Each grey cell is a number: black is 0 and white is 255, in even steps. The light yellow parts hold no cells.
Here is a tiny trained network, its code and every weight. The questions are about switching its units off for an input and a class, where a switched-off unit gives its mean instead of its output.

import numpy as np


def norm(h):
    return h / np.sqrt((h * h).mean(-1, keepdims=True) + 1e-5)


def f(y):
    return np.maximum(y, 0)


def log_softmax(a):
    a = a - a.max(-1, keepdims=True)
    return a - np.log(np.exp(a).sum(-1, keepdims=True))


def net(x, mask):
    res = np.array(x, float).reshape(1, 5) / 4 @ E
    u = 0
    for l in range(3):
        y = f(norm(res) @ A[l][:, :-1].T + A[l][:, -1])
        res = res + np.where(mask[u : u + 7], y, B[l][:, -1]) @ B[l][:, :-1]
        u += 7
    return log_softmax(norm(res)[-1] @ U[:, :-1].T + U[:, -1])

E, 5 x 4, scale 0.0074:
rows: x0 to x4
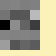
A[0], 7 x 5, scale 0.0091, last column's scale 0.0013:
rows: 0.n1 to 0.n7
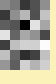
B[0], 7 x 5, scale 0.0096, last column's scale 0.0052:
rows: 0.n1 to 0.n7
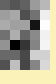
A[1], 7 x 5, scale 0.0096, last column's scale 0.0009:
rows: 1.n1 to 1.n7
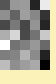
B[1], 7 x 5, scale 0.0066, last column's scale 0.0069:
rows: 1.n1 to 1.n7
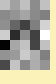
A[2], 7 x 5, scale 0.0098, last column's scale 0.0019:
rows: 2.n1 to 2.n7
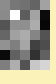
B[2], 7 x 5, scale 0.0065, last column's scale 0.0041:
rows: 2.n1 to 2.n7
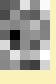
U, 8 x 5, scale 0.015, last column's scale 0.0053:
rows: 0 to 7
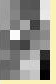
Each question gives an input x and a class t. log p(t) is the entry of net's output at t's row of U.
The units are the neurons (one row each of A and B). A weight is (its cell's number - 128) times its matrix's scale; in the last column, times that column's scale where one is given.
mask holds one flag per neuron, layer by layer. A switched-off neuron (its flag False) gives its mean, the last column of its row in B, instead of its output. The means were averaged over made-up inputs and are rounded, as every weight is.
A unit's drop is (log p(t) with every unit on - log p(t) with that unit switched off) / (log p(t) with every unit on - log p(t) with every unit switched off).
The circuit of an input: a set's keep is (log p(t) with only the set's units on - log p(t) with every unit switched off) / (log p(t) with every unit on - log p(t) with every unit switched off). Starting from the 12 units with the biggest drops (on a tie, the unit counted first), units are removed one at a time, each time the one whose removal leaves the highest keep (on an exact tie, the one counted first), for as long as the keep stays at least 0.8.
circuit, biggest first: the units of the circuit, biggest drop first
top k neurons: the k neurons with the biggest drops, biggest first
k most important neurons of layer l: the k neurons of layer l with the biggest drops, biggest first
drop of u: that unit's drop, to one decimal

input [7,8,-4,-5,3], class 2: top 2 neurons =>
[0.n3 1.n5]
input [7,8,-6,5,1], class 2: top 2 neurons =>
[0.n3 1.n4]
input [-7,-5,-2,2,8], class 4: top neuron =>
[0.n6]
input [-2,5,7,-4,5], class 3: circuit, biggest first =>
[2.n6 0.n5]
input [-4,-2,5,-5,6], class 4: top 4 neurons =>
[0.n3 0.n6 0.n1 1.n5]
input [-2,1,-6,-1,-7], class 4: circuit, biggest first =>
[0.n5 0.n3]
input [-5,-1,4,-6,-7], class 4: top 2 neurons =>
[0.n5 0.n3]
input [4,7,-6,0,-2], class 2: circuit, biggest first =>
[0.n3 1.n5]
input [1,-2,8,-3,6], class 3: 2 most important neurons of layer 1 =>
[1.n4 1.n1]
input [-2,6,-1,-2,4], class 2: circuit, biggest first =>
[0.n3 0.n5 0.n2]
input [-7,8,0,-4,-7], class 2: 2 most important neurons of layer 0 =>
[0.n3 0.n6]
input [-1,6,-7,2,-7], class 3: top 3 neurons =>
[0.n7 1.n5 1.n7]
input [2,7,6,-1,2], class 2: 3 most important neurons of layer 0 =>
[0.n3 0.n5 0.n7]
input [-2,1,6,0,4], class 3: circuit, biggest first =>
[2.n6]
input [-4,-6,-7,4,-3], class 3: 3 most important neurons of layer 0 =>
[0.n4 0.n7 0.n3]
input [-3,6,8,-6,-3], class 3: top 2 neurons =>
[2.n6 1.n4]
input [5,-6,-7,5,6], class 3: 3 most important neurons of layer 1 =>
[1.n7 1.n5 1.n1]
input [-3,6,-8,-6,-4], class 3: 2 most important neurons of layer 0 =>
[0.n7 0.n4]
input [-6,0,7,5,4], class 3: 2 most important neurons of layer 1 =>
[1.n4 1.n1]
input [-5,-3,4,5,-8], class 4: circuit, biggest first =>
[0.n5]
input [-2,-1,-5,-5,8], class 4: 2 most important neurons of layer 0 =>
[0.n6 0.n3]
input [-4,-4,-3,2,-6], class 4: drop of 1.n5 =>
0.0
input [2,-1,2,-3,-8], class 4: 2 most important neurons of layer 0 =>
[0.n5 0.n3]
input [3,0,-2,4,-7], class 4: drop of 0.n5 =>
0.3
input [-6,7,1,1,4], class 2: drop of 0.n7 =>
0.1
